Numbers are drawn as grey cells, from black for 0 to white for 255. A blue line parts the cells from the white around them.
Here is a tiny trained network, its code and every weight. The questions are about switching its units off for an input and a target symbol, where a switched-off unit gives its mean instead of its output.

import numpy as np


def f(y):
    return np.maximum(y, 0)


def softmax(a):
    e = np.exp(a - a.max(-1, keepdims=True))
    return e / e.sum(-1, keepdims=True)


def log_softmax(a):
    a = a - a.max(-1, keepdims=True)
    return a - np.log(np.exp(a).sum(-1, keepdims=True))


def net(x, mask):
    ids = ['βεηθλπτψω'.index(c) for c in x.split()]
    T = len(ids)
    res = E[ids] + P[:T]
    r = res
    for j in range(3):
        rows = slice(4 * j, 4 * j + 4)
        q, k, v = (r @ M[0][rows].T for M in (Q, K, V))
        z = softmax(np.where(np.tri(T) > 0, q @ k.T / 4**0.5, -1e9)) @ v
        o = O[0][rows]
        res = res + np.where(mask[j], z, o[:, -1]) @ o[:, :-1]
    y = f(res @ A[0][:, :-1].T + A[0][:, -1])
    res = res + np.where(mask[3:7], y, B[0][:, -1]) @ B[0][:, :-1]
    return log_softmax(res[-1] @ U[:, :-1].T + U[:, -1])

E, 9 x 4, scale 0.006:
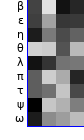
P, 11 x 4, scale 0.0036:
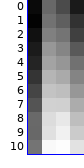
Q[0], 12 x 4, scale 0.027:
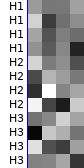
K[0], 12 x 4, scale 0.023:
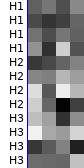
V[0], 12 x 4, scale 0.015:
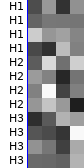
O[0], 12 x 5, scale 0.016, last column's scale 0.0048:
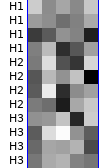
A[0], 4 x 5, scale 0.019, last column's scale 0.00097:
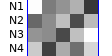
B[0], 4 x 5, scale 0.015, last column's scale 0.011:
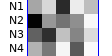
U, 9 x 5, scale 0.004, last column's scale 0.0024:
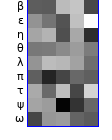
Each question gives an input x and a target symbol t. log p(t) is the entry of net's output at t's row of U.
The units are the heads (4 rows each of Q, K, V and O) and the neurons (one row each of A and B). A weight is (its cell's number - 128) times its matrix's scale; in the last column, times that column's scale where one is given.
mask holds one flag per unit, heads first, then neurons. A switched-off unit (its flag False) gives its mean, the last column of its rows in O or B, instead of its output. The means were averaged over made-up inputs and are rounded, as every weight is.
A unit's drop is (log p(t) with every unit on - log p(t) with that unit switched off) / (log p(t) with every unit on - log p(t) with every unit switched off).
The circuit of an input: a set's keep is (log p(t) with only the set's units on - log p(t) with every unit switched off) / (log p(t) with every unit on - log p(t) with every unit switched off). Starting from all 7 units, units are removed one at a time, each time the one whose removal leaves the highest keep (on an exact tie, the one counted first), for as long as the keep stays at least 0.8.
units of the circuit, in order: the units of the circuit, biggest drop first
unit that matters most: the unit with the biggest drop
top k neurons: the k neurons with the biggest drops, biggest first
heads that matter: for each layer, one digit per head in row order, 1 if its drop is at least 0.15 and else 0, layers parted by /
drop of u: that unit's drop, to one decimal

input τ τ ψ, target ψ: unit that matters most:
H3
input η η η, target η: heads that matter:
100
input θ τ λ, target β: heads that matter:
011
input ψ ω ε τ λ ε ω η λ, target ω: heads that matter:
011
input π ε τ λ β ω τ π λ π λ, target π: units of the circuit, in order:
H3; H2; N3
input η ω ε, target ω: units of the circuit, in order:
H3; N2
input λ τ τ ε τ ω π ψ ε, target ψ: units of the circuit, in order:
H2; N4
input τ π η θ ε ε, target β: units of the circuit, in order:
H3; N3; H2
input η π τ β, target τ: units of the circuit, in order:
H2; N4; H3
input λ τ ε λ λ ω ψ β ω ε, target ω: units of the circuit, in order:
H3; N2; H2
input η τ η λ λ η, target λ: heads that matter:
111
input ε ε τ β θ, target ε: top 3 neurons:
N1; N4; N3
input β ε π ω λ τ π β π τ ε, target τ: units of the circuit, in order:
H2; N4; H3
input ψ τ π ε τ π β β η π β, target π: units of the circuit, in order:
N3; H3; H2
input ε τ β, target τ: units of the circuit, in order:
H2; N4
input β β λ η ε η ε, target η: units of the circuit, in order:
H1; N1
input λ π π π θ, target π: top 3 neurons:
N3; N4; N1
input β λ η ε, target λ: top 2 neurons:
N4; N1
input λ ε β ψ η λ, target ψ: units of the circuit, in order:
H2; N4; N3
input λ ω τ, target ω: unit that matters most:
H3
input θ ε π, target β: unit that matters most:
N3
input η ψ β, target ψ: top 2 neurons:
N4; N3
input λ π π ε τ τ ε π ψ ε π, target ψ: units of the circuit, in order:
H2; H3
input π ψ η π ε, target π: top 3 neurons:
N3; N4; N1
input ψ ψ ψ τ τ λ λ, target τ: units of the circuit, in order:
H2; H3; N4
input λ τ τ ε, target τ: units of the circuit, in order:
H2; N4
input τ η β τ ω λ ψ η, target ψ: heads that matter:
110
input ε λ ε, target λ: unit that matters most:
H2
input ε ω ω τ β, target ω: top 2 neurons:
N2; N1
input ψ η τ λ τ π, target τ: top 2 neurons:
N4; N2
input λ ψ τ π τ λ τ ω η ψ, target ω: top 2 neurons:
N2; N1
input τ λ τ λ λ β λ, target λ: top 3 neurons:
N1; N4; N3
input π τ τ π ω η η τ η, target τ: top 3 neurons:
N4; N2; N1
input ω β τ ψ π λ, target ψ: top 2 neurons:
N4; N2
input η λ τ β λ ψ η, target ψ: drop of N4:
0.2
